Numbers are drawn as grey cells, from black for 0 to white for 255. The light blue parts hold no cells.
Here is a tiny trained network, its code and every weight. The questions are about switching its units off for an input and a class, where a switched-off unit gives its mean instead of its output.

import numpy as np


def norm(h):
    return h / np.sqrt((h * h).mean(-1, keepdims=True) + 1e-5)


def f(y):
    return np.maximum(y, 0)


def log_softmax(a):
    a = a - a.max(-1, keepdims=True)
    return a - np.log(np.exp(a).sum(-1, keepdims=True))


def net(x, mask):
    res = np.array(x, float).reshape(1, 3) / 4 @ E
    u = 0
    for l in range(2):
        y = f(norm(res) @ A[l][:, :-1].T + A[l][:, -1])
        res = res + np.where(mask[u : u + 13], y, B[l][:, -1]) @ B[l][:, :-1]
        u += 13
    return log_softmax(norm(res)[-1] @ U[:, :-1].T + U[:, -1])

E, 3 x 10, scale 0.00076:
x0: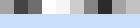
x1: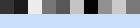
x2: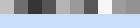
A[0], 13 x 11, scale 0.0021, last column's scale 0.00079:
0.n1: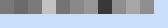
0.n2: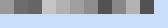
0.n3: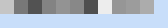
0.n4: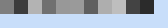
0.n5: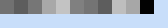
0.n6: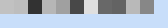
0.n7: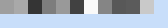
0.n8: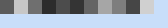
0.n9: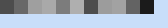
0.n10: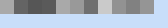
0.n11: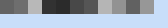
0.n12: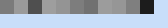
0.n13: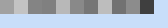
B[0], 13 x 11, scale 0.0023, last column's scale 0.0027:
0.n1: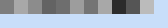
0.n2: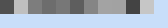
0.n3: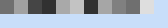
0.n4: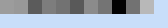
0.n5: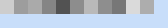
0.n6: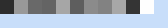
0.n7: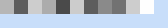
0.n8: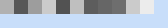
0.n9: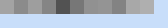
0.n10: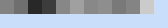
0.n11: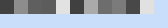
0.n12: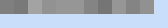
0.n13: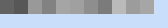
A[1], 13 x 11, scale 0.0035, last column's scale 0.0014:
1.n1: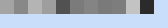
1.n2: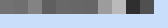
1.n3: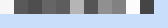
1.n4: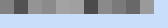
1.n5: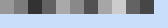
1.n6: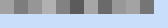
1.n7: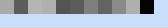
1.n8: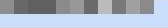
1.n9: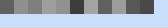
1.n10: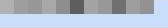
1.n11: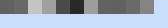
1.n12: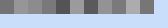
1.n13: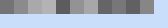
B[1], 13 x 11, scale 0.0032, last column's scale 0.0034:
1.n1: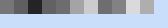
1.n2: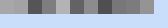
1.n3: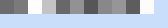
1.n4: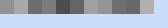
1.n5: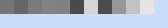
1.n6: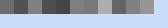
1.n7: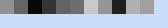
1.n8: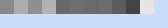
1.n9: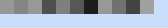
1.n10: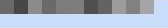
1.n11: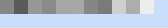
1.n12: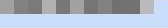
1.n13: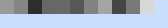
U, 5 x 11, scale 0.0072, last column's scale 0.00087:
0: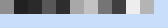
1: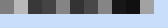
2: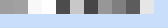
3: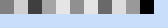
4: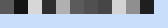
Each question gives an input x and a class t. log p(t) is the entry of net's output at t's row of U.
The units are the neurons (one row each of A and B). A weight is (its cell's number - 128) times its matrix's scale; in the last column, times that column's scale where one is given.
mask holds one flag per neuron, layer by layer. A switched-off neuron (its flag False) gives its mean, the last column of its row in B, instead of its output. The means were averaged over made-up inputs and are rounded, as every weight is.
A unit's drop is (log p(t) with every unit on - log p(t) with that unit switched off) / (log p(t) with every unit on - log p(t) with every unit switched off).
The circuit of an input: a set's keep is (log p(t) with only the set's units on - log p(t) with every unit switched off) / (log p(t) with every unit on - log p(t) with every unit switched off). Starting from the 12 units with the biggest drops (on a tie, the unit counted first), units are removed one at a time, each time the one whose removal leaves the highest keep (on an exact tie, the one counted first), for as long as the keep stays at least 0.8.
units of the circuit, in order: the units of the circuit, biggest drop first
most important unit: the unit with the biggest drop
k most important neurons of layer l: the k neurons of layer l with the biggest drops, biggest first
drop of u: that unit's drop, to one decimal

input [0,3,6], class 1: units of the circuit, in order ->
(0.n7 1.n11)
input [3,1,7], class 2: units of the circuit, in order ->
(1.n3)
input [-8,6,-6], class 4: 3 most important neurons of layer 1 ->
(1.n11 1.n3 1.n8)
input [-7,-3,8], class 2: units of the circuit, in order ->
(0.n8 1.n3)
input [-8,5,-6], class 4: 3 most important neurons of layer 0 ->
(0.n11 0.n7 0.n8)
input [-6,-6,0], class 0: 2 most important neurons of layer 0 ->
(0.n3 0.n10)
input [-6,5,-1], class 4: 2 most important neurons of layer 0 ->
(0.n11 0.n7)
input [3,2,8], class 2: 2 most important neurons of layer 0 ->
(0.n6 0.n11)
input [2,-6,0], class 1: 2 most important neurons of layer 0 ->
(0.n6 0.n3)
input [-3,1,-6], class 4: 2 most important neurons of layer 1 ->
(1.n11 1.n9)
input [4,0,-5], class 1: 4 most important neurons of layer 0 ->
(0.n7 0.n8 0.n2 0.n1)
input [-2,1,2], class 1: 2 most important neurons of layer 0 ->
(0.n11 0.n7)
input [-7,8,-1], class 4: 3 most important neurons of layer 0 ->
(0.n11 0.n3 0.n7)
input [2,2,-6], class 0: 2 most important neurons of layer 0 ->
(0.n6 0.n11)
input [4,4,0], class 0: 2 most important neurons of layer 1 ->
(1.n1 1.n7)
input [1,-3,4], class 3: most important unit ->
0.n6
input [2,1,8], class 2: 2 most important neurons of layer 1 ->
(1.n3 1.n8)
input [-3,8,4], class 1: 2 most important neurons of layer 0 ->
(0.n11 0.n7)
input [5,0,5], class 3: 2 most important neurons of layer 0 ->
(0.n7 0.n8)
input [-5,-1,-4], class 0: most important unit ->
0.n8
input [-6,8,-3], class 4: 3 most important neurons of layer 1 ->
(1.n11 1.n3 1.n8)
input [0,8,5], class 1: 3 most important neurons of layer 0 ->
(0.n7 0.n8 0.n11)
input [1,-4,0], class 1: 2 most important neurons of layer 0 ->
(0.n6 0.n3)
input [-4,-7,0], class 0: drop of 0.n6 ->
0.1
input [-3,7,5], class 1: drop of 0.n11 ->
0.8
